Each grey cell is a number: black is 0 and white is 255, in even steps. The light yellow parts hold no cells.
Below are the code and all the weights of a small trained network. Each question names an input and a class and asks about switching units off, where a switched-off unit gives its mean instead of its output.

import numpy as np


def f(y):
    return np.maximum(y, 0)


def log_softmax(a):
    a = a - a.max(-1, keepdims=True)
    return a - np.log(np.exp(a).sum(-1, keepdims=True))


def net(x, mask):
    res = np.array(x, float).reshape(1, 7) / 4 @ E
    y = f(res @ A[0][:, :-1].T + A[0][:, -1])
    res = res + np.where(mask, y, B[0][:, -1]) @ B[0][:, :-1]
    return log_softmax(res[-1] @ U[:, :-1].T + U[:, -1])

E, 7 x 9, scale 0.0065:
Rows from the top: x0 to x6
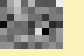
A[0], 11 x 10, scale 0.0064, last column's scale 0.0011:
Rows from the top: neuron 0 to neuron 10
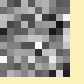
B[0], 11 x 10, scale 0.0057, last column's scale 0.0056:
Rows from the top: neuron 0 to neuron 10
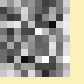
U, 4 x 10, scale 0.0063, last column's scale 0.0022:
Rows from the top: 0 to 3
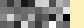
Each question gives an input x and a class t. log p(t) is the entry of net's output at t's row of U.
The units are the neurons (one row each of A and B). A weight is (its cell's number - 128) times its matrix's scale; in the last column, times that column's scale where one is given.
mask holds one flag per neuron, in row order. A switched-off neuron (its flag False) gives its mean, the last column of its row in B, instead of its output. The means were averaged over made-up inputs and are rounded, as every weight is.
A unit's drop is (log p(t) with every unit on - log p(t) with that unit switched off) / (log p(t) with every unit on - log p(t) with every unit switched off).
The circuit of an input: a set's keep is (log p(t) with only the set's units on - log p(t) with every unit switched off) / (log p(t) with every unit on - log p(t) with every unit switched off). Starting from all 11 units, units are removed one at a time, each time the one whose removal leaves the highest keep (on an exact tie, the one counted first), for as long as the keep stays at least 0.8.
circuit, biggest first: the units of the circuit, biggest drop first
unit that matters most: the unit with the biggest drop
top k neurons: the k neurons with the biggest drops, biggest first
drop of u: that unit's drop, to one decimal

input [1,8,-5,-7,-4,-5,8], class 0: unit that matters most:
neuron 8
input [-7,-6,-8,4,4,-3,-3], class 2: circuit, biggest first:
[neuron 3; neuron 9]
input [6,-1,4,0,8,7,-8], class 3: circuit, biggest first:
[neuron 2; neuron 6]
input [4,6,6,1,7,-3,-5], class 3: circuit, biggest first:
[neuron 2; neuron 6]
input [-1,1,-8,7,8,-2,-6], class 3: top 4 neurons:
[neuron 2; neuron 6; neuron 8; neuron 3]
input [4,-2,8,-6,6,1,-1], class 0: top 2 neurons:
[neuron 8; neuron 7]
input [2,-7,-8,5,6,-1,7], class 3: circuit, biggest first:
[neuron 8; neuron 2]
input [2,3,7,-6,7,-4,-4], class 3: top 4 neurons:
[neuron 2; neuron 6; neuron 4; neuron 3]
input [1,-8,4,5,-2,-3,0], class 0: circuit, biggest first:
[neuron 4; neuron 6]
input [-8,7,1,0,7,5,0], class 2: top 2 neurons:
[neuron 3; neuron 0]
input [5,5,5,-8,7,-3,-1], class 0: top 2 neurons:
[neuron 8; neuron 7]
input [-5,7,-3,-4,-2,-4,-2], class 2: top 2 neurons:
[neuron 3; neuron 4]
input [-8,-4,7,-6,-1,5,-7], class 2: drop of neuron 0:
0.2
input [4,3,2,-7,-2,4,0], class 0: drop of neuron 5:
0.0
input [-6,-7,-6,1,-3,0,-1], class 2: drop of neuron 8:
0.1
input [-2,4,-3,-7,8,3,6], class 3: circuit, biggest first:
[neuron 2]
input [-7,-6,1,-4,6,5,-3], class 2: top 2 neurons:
[neuron 3; neuron 0]
